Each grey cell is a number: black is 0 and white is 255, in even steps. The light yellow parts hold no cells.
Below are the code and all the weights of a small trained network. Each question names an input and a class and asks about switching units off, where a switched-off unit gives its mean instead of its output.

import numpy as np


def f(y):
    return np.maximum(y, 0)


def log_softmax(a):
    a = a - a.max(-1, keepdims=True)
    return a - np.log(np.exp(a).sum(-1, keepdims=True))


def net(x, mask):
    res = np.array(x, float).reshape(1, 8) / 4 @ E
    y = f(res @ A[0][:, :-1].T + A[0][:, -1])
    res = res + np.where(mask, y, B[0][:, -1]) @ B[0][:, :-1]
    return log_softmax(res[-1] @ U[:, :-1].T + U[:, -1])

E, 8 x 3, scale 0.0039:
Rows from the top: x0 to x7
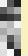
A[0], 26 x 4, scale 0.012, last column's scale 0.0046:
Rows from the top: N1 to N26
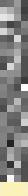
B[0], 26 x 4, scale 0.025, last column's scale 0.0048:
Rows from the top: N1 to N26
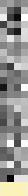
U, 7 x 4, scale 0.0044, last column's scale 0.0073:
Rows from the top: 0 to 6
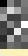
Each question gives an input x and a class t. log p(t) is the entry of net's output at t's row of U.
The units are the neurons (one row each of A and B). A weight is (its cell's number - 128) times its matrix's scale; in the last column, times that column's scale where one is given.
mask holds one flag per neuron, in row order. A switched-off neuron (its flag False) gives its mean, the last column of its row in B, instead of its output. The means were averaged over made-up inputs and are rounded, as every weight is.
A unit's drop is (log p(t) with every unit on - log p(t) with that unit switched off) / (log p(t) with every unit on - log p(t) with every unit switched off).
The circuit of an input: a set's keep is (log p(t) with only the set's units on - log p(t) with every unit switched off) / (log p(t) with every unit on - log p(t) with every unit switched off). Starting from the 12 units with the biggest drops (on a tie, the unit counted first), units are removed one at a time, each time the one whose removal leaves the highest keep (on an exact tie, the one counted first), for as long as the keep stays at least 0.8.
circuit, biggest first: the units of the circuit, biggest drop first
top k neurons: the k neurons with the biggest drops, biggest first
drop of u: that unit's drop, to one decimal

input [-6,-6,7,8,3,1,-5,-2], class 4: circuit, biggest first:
[N26 N10]
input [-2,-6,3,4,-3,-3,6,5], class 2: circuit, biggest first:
[N5 N21 N4]
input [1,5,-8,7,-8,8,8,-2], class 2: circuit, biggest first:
[N3]
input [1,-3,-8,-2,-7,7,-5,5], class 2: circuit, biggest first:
[N3 N5]
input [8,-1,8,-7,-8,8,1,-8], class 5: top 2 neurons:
[N21 N24]
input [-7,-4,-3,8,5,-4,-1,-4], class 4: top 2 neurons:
[N26 N10]
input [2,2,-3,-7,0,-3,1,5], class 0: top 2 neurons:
[N13 N3]
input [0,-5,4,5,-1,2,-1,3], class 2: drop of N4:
0.2
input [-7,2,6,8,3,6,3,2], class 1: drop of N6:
0.1
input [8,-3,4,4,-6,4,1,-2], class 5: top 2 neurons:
[N21 N26]
